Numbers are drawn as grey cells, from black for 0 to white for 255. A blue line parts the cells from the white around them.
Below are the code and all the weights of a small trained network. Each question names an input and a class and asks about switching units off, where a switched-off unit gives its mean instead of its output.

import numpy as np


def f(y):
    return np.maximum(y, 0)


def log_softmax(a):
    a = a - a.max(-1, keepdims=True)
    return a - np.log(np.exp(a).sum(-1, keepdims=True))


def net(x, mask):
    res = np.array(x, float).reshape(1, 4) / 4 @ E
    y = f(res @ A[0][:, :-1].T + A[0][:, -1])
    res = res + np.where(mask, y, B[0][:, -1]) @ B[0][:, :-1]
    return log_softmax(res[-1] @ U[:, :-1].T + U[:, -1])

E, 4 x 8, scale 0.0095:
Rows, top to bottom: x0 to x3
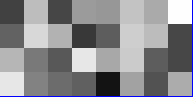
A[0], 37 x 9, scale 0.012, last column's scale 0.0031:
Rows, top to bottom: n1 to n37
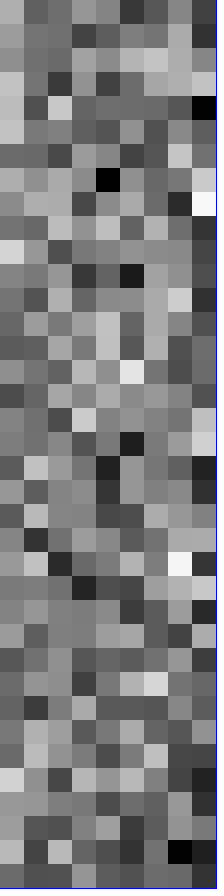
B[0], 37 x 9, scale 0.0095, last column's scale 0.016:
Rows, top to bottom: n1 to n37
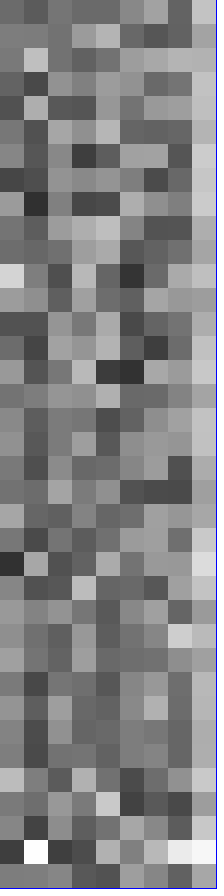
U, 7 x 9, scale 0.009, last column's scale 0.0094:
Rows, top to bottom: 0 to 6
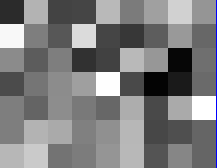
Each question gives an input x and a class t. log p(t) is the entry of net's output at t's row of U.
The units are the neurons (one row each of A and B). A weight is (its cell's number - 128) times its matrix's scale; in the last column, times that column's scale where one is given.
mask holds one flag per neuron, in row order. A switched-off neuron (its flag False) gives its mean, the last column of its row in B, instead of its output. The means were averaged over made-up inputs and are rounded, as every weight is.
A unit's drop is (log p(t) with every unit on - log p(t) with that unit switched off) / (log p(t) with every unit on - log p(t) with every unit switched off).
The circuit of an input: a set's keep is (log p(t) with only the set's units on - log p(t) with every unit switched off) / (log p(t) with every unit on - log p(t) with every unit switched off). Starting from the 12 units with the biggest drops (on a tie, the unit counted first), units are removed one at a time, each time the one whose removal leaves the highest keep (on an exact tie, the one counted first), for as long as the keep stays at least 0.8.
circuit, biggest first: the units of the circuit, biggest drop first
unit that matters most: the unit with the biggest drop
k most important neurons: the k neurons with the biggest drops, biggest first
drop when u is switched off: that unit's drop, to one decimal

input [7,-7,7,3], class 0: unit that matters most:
n24
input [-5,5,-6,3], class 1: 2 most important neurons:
n12, n25
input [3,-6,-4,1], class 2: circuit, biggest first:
n7, n36
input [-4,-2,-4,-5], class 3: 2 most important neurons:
n15, n10
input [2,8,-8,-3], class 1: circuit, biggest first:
n12, n25
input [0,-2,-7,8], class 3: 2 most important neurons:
n8, n34
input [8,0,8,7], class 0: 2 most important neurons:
n24, n3
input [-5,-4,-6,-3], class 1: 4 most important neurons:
n12, n24, n19, n25
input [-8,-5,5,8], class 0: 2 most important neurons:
n36, n5
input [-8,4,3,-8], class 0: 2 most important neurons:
n36, n27
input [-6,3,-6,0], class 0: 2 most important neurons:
n36, n5
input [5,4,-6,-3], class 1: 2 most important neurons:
n36, n25
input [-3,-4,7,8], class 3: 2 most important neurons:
n8, n6
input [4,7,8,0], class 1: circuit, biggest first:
n16
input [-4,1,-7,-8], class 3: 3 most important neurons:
n15, n10, n16
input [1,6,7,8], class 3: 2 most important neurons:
n8, n6
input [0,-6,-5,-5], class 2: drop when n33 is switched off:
0.2
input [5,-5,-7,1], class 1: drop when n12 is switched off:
0.1
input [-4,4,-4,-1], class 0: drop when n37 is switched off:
0.2
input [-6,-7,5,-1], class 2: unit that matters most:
n35
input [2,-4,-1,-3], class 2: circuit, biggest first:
n36, n7
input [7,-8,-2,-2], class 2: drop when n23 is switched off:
0.1
